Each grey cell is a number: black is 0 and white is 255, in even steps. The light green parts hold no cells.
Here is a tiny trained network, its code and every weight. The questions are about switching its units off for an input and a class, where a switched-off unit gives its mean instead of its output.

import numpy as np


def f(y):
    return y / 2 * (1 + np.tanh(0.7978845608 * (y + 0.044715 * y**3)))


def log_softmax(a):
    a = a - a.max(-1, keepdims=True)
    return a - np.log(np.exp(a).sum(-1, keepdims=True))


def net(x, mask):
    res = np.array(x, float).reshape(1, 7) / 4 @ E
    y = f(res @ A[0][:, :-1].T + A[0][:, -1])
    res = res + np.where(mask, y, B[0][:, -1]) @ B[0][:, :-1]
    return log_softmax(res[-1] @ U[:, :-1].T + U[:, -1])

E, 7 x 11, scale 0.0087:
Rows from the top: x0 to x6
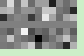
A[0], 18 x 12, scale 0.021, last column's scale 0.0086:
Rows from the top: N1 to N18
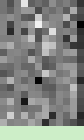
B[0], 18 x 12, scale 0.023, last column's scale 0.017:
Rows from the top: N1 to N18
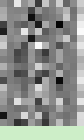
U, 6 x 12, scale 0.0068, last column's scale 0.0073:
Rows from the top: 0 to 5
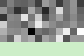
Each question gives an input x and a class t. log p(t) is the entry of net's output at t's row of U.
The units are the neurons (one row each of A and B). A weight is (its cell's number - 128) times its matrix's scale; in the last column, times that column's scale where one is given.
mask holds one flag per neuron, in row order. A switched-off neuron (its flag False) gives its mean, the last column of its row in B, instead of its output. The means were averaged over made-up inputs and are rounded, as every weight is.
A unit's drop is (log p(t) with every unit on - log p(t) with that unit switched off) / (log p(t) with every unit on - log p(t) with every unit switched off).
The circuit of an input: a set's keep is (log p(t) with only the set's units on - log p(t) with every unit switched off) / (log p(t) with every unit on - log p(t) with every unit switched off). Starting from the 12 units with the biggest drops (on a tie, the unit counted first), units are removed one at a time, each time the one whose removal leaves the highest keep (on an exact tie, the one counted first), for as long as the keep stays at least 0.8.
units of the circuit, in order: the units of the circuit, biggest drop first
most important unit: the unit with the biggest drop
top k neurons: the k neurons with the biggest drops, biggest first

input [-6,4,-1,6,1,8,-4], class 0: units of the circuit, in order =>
N12
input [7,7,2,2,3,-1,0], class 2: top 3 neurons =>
N17, N13, N10
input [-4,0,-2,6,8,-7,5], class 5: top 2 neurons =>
N1, N12
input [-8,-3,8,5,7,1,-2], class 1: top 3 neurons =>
N11, N8, N17
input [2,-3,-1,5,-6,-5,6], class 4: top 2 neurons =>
N6, N1
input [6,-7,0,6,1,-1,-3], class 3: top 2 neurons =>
N5, N13
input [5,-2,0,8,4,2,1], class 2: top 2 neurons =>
N17, N15
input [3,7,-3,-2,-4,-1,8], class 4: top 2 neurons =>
N6, N13
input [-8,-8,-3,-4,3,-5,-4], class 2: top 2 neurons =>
N5, N7
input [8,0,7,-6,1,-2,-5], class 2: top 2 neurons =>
N17, N18
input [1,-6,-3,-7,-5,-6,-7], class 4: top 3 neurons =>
N3, N7, N12
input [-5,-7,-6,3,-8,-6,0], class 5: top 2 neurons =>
N15, N7
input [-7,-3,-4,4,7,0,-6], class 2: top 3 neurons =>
N5, N15, N6
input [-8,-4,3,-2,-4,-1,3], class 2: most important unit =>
N5
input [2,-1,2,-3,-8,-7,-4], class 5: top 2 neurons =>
N15, N12
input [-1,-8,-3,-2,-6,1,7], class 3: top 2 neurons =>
N13, N14
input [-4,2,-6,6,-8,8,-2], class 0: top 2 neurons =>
N12, N1
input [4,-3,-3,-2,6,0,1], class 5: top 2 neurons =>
N1, N5
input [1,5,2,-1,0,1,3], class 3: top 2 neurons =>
N7, N3
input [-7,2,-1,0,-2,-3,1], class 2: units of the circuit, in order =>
N5
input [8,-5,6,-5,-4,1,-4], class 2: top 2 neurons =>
N17, N18
